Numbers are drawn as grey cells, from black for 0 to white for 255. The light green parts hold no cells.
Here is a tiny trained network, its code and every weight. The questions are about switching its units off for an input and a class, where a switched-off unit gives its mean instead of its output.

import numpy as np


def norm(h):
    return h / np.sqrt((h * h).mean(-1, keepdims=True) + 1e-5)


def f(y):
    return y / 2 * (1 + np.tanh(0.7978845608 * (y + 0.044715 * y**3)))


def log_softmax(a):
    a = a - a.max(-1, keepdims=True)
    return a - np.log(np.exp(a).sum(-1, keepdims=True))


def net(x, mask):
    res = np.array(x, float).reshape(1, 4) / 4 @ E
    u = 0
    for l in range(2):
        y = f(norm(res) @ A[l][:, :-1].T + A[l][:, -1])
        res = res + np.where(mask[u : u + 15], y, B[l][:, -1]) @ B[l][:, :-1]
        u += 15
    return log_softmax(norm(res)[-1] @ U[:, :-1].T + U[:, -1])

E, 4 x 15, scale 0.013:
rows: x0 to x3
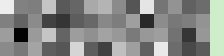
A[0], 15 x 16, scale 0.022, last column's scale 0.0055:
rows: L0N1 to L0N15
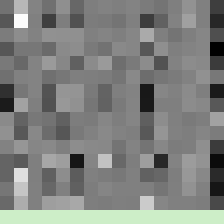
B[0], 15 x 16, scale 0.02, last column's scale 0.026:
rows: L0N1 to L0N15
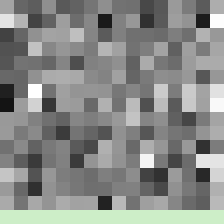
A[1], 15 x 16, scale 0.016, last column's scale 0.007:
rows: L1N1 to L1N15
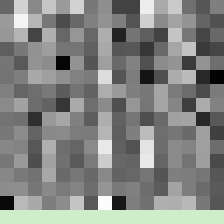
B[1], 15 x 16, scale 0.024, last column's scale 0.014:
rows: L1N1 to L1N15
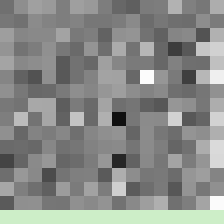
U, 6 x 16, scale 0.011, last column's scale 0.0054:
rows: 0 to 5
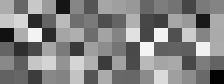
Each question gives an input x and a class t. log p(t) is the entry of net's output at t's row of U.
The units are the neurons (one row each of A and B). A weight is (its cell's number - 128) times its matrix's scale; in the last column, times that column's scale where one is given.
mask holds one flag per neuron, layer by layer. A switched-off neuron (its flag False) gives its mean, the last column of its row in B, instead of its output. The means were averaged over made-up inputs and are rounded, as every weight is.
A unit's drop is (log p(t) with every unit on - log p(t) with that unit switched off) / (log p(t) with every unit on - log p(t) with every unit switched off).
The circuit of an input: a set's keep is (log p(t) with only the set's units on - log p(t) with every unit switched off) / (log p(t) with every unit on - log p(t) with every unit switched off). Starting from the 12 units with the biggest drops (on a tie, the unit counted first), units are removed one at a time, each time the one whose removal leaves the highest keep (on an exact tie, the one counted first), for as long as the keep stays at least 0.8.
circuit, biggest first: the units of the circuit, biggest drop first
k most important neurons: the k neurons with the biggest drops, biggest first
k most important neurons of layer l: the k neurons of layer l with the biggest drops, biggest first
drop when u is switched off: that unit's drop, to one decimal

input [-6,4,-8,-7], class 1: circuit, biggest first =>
L0N2
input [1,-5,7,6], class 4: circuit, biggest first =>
L0N8; L0N12
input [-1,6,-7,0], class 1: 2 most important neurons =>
L0N2; L0N13
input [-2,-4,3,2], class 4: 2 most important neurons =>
L0N8; L0N2
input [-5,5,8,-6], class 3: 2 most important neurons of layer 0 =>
L0N12; L0N8
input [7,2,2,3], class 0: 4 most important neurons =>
L0N2; L0N12; L0N8; L0N13
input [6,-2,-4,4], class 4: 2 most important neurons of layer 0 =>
L0N8; L0N2
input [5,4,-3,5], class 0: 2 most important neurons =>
L0N2; L0N8
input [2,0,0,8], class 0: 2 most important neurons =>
L0N2; L0N8
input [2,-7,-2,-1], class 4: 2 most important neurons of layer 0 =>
L0N15; L0N3
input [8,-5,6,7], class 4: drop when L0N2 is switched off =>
0.2
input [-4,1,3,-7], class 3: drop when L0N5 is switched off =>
0.0
